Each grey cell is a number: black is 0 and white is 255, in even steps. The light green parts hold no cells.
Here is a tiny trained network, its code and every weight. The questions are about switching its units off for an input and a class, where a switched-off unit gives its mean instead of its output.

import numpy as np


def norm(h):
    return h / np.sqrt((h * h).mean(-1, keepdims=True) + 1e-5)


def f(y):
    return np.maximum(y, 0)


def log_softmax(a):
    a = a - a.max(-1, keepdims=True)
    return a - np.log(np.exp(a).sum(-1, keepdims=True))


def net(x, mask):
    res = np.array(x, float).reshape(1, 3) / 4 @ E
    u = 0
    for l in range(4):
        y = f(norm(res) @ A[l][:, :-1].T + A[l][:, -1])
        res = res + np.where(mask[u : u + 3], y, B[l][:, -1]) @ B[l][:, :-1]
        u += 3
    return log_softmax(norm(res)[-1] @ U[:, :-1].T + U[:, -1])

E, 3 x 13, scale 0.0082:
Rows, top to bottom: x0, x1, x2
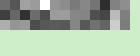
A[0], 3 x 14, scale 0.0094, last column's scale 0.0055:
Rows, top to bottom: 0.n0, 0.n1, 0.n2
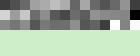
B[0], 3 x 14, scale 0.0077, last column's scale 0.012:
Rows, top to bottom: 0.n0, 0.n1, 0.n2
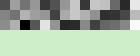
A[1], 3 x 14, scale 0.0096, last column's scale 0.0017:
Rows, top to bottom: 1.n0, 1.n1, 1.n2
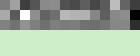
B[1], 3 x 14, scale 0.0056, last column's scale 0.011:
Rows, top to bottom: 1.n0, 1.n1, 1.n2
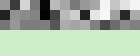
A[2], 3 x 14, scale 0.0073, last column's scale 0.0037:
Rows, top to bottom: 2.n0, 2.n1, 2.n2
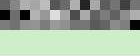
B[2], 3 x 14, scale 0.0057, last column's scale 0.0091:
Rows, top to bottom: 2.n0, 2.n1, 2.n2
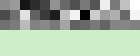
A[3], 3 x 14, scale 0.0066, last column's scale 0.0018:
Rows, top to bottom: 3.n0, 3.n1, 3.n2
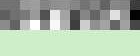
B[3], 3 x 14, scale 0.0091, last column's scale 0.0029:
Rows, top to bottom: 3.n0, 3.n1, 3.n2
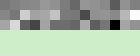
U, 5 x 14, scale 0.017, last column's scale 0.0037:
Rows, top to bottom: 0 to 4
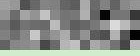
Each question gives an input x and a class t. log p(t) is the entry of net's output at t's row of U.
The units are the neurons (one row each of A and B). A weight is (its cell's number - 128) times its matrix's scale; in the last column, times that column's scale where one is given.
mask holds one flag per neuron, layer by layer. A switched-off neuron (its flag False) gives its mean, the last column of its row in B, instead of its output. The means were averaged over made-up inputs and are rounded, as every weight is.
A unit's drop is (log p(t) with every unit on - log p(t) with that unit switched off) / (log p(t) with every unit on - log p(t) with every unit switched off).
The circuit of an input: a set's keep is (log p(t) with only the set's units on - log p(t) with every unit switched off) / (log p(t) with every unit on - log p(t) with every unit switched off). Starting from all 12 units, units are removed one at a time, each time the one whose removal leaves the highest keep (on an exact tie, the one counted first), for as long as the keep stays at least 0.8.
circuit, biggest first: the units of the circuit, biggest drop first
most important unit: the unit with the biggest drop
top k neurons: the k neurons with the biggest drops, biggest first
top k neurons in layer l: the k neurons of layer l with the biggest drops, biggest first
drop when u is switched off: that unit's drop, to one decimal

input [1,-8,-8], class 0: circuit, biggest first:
3.n2; 0.n0
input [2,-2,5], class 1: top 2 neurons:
0.n1; 0.n2
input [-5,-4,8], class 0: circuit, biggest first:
2.n1; 0.n2
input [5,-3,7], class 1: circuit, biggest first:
0.n1; 0.n0
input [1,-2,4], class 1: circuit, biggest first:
0.n1; 0.n2
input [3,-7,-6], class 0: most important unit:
2.n1
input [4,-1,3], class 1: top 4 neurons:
0.n1; 2.n0; 0.n0; 1.n1
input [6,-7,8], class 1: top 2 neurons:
0.n2; 0.n0
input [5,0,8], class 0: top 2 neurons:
0.n2; 0.n1
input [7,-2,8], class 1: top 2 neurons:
0.n1; 2.n0
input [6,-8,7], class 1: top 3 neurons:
0.n0; 0.n2; 1.n0
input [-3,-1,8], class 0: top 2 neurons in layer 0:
0.n1; 0.n2
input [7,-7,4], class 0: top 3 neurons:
2.n0; 2.n1; 0.n0
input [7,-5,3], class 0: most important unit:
2.n0
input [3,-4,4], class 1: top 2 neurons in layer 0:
0.n2; 0.n1
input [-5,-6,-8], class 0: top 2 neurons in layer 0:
0.n2; 0.n0
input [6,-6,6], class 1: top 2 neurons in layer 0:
0.n2; 0.n0
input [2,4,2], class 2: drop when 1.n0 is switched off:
0.3
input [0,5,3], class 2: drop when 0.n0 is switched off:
0.0
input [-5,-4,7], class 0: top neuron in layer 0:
0.n1
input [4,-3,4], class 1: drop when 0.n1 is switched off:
0.2
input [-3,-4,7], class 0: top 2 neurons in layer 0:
0.n1; 0.n2
